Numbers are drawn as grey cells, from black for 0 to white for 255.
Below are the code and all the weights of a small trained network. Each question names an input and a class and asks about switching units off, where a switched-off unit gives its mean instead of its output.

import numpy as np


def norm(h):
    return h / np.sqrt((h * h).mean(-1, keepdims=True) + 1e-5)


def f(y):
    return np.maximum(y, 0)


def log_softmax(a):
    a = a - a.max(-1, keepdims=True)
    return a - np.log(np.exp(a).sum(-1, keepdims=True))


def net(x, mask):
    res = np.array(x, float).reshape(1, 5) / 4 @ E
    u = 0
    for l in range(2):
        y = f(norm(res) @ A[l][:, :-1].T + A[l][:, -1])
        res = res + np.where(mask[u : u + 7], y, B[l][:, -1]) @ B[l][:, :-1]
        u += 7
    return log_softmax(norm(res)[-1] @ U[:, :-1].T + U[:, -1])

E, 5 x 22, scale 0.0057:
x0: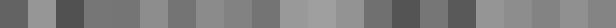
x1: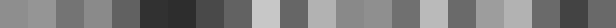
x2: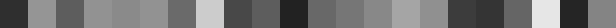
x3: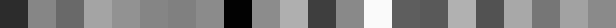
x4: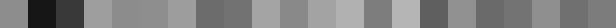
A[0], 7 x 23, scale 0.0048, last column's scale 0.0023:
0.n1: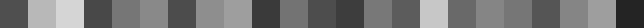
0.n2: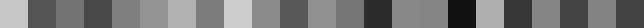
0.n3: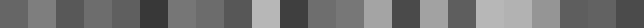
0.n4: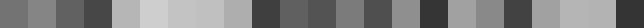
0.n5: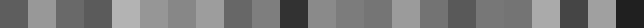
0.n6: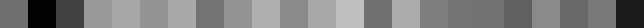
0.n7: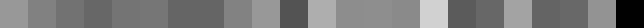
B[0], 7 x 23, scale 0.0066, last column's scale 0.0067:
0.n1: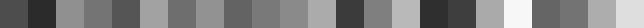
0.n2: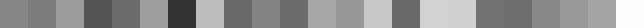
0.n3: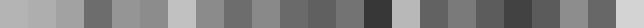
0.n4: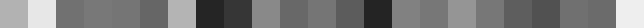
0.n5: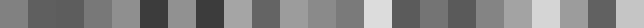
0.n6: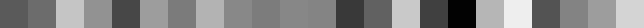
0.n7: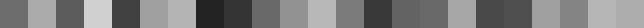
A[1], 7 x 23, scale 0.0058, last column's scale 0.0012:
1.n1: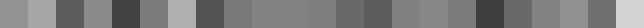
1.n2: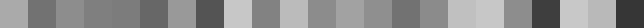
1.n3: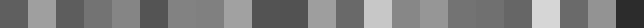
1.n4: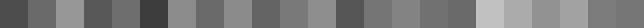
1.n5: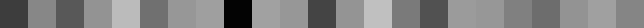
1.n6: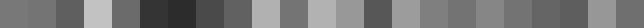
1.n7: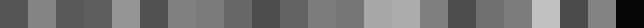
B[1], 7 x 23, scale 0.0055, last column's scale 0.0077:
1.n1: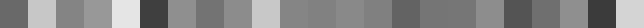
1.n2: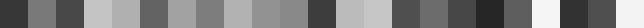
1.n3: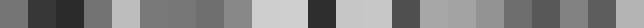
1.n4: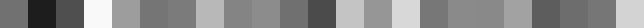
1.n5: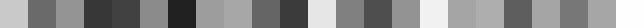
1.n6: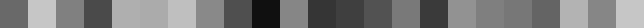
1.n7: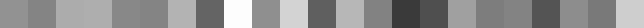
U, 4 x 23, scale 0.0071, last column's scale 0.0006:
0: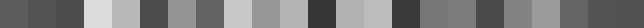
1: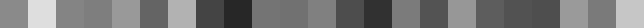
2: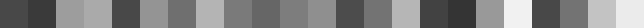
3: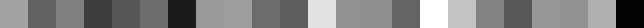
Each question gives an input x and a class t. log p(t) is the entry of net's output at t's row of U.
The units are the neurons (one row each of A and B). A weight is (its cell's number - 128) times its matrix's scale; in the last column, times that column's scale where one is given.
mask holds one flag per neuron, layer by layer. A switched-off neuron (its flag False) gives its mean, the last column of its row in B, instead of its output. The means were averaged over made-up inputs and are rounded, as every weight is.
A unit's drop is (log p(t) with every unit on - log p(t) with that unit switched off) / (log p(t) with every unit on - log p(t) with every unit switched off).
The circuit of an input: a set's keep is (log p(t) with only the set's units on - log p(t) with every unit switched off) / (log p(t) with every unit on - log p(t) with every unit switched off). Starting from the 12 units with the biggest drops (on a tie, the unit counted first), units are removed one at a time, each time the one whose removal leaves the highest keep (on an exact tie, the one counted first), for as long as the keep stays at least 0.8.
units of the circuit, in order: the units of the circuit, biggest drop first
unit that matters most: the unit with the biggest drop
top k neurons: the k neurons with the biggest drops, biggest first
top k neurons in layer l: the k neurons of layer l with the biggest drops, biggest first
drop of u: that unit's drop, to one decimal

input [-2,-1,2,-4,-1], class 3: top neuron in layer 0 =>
(0.n2)
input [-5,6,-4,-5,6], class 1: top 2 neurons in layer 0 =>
(0.n7, 0.n1)
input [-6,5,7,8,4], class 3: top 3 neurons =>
(1.n5, 1.n2, 1.n4)
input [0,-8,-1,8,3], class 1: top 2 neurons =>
(0.n4, 0.n2)
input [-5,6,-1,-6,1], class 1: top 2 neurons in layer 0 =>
(0.n7, 0.n3)
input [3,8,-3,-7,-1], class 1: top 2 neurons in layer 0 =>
(0.n7, 0.n3)
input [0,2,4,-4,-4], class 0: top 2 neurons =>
(0.n5, 1.n3)
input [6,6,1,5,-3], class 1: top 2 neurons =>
(0.n3, 0.n2)
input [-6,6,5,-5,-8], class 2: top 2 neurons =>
(0.n1, 0.n4)
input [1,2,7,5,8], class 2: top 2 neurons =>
(0.n6, 1.n2)
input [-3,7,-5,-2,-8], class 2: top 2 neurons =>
(0.n1, 0.n4)
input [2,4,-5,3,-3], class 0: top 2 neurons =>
(1.n2, 0.n4)
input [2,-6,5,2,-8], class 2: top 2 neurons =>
(0.n1, 1.n4)
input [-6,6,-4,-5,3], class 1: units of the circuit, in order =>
(1.n6)
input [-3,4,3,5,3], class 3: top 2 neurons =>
(1.n5, 0.n4)
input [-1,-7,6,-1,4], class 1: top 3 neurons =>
(0.n4, 1.n2, 0.n6)
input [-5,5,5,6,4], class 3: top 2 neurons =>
(1.n5, 0.n4)
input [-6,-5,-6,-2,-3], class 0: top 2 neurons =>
(1.n2, 0.n3)
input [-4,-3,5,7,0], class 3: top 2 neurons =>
(1.n5, 1.n2)
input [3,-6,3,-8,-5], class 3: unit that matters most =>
0.n2
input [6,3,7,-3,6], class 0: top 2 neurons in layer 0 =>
(0.n5, 0.n1)
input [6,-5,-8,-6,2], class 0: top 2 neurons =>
(1.n2, 1.n5)
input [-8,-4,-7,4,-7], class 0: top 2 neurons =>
(1.n2, 0.n6)
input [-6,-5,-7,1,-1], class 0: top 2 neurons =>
(1.n2, 0.n3)
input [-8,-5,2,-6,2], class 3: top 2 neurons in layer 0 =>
(0.n2, 0.n3)
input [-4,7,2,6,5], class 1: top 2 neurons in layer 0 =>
(0.n2, 0.n3)
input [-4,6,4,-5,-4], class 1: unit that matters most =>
0.n7
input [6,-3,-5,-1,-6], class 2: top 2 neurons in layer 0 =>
(0.n1, 0.n5)
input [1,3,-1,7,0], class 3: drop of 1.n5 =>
0.7
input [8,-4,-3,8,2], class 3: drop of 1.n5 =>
0.9
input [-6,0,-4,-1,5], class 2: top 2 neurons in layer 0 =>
(0.n6, 0.n5)
